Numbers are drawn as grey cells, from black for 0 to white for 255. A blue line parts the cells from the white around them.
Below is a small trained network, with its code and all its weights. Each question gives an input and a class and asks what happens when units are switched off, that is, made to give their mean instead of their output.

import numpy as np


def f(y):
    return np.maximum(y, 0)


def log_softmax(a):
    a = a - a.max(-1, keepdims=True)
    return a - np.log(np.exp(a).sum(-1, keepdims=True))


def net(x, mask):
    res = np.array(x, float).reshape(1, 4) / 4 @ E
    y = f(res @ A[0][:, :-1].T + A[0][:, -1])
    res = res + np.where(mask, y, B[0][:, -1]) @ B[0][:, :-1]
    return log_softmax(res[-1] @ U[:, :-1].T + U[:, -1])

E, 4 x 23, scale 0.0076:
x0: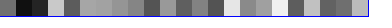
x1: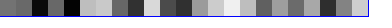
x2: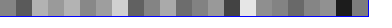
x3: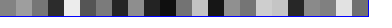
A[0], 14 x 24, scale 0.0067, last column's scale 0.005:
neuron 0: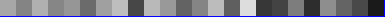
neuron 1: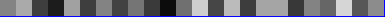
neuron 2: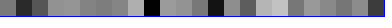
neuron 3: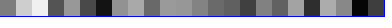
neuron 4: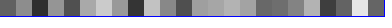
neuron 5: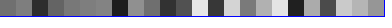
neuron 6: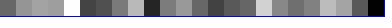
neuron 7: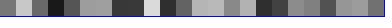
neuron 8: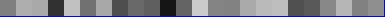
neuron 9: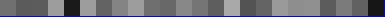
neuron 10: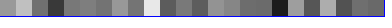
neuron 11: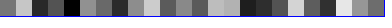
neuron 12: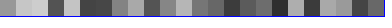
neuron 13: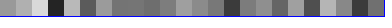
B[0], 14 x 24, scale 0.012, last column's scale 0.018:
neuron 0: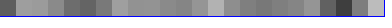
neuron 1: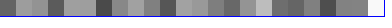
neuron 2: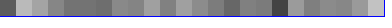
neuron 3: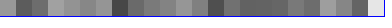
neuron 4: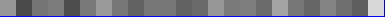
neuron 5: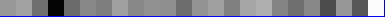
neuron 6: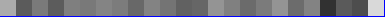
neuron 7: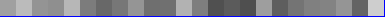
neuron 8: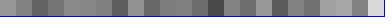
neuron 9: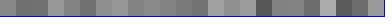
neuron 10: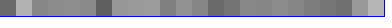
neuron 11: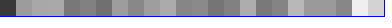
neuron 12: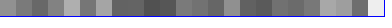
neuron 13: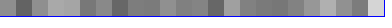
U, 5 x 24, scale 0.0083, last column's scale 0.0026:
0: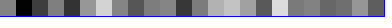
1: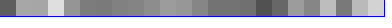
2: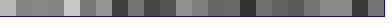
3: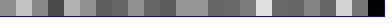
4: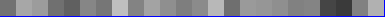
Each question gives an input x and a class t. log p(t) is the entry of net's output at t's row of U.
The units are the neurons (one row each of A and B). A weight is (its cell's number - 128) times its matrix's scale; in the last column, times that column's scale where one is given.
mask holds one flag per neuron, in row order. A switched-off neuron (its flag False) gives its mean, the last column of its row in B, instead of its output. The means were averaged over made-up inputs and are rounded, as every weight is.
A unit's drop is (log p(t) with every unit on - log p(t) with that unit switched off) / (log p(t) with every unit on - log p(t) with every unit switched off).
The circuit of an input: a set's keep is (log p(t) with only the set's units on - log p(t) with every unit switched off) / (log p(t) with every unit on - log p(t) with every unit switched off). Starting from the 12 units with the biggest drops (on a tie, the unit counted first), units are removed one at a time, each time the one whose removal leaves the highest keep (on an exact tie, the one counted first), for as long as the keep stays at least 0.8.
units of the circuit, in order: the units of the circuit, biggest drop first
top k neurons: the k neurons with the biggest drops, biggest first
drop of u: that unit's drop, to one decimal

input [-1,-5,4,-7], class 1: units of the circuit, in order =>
(neuron 5)
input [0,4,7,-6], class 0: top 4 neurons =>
(neuron 4; neuron 1; neuron 2; neuron 5)
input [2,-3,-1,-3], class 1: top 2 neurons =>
(neuron 5; neuron 6)
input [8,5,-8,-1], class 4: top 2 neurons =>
(neuron 5; neuron 11)
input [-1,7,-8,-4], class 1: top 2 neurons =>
(neuron 11; neuron 7)
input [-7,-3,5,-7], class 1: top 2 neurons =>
(neuron 0; neuron 10)
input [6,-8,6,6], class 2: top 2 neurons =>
(neuron 6; neuron 11)
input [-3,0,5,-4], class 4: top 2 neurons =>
(neuron 0; neuron 11)
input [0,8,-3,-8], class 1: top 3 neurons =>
(neuron 11; neuron 7; neuron 5)
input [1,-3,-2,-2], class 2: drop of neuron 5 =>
0.1
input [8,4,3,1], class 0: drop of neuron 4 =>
0.2
